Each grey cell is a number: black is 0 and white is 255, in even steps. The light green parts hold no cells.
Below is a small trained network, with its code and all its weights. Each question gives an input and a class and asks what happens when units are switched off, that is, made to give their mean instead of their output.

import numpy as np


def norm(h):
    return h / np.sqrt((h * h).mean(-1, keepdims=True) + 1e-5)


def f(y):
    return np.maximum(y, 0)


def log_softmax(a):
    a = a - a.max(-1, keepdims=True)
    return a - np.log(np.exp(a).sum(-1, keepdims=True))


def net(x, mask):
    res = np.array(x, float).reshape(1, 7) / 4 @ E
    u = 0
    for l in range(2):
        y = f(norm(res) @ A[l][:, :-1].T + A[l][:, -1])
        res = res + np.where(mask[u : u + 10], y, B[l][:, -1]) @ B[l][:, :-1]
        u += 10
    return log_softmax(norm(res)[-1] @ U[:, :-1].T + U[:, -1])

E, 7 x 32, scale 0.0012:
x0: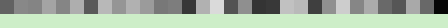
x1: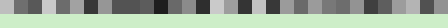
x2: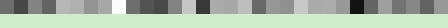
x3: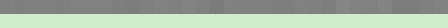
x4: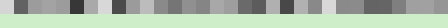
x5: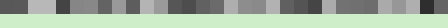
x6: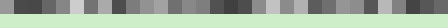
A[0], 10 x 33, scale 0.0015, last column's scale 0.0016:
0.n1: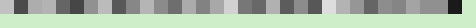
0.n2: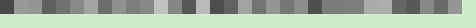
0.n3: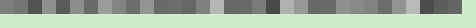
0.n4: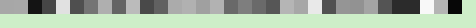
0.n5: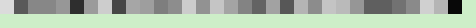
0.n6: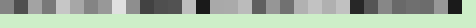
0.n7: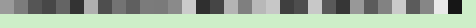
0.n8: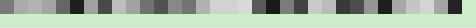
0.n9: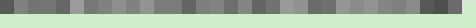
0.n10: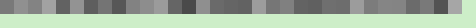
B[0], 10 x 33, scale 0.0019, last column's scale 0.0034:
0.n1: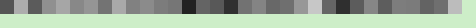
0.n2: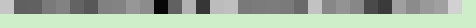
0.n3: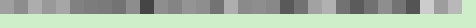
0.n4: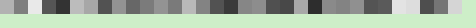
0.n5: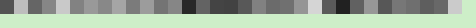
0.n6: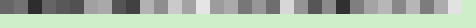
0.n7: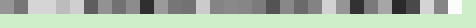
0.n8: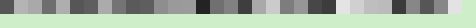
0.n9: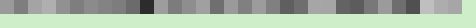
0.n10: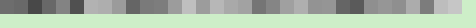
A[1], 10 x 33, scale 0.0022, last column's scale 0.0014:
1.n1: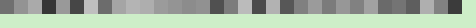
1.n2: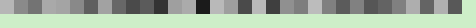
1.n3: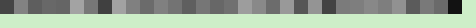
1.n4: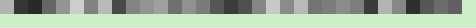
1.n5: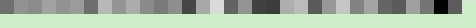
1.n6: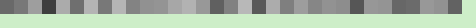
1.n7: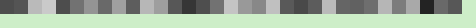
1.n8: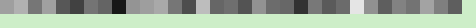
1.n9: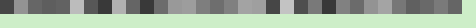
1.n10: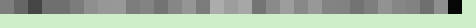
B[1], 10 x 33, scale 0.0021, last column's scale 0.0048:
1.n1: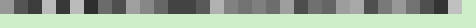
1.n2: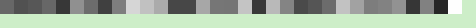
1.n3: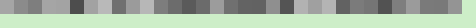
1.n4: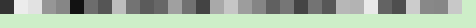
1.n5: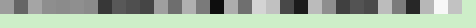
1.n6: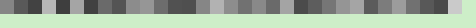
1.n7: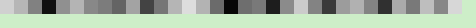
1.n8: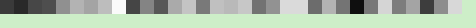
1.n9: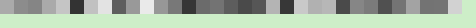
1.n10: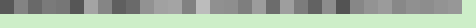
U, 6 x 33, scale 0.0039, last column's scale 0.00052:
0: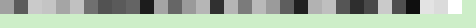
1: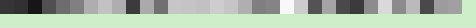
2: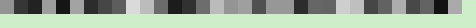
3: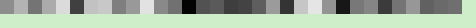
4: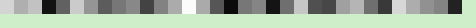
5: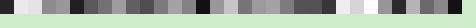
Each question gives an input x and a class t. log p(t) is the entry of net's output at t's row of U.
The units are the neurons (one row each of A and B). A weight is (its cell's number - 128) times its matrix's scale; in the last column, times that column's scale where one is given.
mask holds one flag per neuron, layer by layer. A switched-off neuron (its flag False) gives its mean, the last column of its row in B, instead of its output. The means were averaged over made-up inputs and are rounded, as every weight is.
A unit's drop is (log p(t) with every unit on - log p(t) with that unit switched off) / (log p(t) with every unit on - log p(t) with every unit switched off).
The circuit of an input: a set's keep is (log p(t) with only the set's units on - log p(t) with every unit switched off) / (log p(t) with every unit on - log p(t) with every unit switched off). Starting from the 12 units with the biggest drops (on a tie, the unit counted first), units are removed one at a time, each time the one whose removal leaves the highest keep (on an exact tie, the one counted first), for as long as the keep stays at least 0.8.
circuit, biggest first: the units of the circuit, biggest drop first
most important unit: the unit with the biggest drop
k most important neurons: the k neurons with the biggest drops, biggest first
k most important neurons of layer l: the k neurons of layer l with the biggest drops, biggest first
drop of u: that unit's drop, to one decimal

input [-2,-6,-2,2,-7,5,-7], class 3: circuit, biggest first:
(1.n9)
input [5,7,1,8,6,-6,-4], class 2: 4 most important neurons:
(1.n2, 0.n7, 1.n7, 1.n9)
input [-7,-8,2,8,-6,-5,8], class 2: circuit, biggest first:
(1.n6, 1.n1)
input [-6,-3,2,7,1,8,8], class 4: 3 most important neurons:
(1.n7, 0.n8, 1.n5)
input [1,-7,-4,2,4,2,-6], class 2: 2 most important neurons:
(1.n1, 1.n4)
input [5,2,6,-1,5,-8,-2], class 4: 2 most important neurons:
(0.n4, 1.n8)
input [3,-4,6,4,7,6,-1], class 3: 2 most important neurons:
(0.n1, 1.n8)
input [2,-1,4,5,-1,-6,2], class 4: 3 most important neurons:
(0.n4, 1.n8, 0.n10)
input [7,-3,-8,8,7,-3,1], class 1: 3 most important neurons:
(1.n8, 0.n7, 1.n9)
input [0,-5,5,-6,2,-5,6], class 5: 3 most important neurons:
(1.n4, 1.n2, 1.n8)
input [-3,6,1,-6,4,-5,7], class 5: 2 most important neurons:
(1.n4, 0.n2)
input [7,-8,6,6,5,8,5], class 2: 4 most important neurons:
(1.n6, 0.n7, 1.n1, 1.n8)
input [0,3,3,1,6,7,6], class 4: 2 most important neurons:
(1.n7, 1.n9)
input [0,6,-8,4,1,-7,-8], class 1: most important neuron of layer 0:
(0.n2)
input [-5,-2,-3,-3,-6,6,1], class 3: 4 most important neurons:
(1.n9, 1.n3, 0.n4, 1.n5)
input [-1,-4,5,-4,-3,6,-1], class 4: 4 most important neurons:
(1.n7, 1.n8, 0.n10, 1.n2)
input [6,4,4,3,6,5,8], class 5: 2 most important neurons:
(1.n4, 0.n7)
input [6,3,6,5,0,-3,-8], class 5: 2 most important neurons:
(0.n8, 1.n8)
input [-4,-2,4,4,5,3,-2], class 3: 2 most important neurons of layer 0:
(0.n1, 0.n5)
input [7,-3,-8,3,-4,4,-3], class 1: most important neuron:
(1.n8)
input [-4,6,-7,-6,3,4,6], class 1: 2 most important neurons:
(1.n8, 0.n2)
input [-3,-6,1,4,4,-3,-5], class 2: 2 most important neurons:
(1.n1, 1.n6)
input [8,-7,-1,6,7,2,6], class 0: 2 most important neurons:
(1.n5, 1.n2)
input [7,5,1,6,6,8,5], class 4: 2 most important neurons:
(1.n7, 0.n7)
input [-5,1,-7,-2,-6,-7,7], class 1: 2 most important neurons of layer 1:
(1.n8, 1.n7)
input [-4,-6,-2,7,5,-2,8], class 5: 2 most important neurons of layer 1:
(1.n4, 1.n2)
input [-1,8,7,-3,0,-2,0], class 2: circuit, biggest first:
(1.n2)
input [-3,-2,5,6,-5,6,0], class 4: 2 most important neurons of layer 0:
(0.n10, 0.n5)
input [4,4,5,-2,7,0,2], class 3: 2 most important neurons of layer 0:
(0.n5, 0.n1)
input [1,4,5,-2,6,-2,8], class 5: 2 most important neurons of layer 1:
(1.n4, 1.n9)
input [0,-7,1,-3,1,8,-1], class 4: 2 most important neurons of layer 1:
(1.n7, 1.n2)
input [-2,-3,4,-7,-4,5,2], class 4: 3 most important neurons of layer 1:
(1.n7, 1.n8, 1.n2)
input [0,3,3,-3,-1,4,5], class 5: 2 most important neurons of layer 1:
(1.n4, 1.n8)
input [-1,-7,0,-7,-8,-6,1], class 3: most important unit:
1.n9
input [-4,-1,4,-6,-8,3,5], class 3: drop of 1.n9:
0.9
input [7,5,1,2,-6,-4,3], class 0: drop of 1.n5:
0.9
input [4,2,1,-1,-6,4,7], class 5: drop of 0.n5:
0.2
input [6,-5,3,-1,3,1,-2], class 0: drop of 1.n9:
0.0
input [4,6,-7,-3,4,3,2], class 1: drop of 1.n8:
1.1
